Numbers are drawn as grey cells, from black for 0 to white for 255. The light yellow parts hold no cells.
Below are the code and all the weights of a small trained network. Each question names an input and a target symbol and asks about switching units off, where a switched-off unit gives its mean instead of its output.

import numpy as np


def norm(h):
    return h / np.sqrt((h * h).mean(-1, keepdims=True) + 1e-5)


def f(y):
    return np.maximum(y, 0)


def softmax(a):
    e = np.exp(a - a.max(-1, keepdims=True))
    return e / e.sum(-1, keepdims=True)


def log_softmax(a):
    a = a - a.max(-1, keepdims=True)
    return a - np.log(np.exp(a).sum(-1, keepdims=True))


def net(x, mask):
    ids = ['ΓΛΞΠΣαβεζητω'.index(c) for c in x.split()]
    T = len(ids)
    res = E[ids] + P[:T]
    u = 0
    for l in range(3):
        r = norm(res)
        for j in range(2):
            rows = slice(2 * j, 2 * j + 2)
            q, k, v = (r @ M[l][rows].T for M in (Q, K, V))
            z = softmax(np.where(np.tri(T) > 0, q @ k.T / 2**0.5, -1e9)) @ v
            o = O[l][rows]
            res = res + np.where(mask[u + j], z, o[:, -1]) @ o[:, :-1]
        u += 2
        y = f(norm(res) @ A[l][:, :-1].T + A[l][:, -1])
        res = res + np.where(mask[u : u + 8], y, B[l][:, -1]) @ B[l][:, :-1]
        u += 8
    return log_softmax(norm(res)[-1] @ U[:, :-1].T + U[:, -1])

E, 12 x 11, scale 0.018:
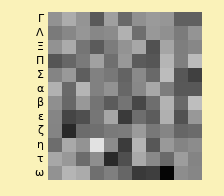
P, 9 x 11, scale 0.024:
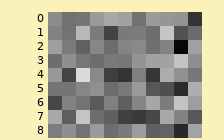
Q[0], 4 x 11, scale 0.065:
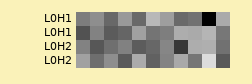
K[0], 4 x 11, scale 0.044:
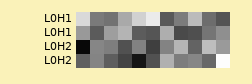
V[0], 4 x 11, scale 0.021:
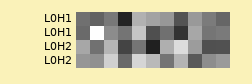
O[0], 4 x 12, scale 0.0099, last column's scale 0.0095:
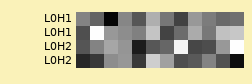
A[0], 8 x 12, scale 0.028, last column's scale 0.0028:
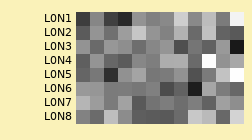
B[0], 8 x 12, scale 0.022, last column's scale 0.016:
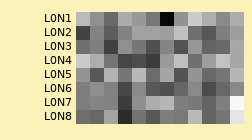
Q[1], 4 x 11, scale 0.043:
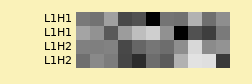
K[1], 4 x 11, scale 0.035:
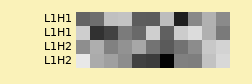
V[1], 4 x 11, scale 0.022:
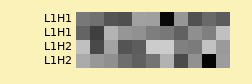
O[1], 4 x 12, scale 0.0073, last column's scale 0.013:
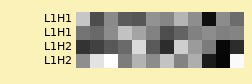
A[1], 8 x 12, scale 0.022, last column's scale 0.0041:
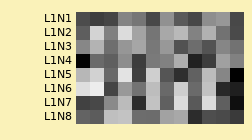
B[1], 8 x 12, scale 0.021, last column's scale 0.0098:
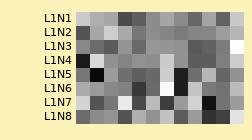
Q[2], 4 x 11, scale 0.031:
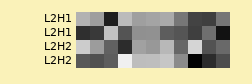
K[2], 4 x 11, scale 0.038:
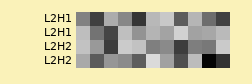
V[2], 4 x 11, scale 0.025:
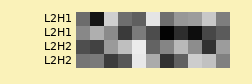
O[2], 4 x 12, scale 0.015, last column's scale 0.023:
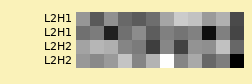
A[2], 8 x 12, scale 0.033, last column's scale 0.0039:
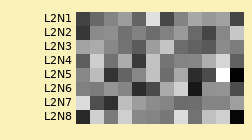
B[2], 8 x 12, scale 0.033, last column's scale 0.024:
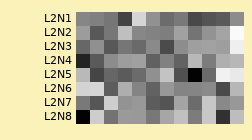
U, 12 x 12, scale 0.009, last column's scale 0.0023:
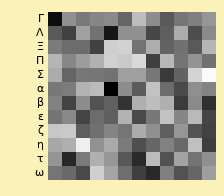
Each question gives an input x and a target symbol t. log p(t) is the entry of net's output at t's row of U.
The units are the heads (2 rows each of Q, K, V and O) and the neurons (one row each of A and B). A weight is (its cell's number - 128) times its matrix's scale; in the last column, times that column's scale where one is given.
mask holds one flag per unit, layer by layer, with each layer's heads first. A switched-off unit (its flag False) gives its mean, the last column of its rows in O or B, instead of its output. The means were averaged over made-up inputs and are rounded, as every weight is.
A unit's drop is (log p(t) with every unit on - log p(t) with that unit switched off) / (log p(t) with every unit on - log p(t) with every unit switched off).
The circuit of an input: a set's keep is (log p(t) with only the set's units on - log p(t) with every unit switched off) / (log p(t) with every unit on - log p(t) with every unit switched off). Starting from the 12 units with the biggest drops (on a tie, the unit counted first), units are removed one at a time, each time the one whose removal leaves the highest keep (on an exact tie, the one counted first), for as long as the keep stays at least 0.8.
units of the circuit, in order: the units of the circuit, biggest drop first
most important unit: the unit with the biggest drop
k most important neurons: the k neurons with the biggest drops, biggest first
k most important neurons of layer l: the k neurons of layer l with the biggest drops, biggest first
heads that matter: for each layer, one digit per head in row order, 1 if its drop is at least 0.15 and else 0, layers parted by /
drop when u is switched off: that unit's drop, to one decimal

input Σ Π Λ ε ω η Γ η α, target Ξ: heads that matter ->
00 / 01 / 00
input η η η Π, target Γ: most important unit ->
L0H1
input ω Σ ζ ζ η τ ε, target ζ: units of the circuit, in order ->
(L0N4; L2N6)
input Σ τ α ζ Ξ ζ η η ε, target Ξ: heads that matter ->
00 / 01 / 00
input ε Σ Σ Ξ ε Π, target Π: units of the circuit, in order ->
(L2H2; L0N1)
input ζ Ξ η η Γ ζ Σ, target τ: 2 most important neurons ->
(L0N1; L2N7)
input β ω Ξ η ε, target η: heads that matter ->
10 / 00 / 00
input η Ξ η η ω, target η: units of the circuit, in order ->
(L2N5; L2N8)
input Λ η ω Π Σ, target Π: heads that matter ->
01 / 00 / 01
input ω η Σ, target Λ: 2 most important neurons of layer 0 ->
(L0N8; L0N7)
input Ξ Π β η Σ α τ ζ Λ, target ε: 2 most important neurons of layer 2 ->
(L2N3; L2N5)
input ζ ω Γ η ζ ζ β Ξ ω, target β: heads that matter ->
10 / 01 / 10
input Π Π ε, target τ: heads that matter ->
01 / 00 / 00
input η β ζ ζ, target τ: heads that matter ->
10 / 00 / 00
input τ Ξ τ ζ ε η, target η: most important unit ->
L2H2
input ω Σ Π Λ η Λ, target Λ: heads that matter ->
01 / 00 / 00
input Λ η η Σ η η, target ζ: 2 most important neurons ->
(L1N1; L2N6)
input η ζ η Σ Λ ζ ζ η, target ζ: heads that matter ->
10 / 01 / 00
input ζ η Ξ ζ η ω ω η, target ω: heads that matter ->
01 / 00 / 10
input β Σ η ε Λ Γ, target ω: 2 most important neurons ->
(L2N5; L0N3)
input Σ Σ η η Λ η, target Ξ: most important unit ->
L1H2
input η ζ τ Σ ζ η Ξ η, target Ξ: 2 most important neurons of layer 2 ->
(L2N1; L2N5)
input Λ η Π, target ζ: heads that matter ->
11 / 01 / 00
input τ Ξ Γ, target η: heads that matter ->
10 / 00 / 01
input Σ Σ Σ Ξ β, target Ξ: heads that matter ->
10 / 00 / 01
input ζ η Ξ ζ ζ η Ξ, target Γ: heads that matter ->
10 / 00 / 00
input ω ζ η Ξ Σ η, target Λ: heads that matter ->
01 / 00 / 00
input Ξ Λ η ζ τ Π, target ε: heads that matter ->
11 / 00 / 00
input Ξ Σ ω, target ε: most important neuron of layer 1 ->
(L1N5)
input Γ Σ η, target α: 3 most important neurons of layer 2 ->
(L2N5; L2N2; L2N8)
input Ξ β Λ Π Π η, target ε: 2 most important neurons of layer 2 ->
(L2N3; L2N5)
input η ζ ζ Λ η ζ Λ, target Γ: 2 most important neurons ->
(L2N8; L0N1)
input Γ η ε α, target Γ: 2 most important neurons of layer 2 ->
(L2N8; L2N4)
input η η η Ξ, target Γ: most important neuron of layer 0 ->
(L0N2)
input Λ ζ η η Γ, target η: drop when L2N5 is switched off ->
0.2
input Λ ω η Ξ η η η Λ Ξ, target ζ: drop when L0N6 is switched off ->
0.0
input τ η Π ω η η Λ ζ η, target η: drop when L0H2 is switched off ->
0.1
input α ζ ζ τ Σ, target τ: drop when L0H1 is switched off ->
0.2
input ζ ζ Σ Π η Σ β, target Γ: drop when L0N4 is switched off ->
0.1
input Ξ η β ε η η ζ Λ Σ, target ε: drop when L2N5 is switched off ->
0.1
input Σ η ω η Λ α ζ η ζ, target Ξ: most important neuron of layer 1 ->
(L1N6)
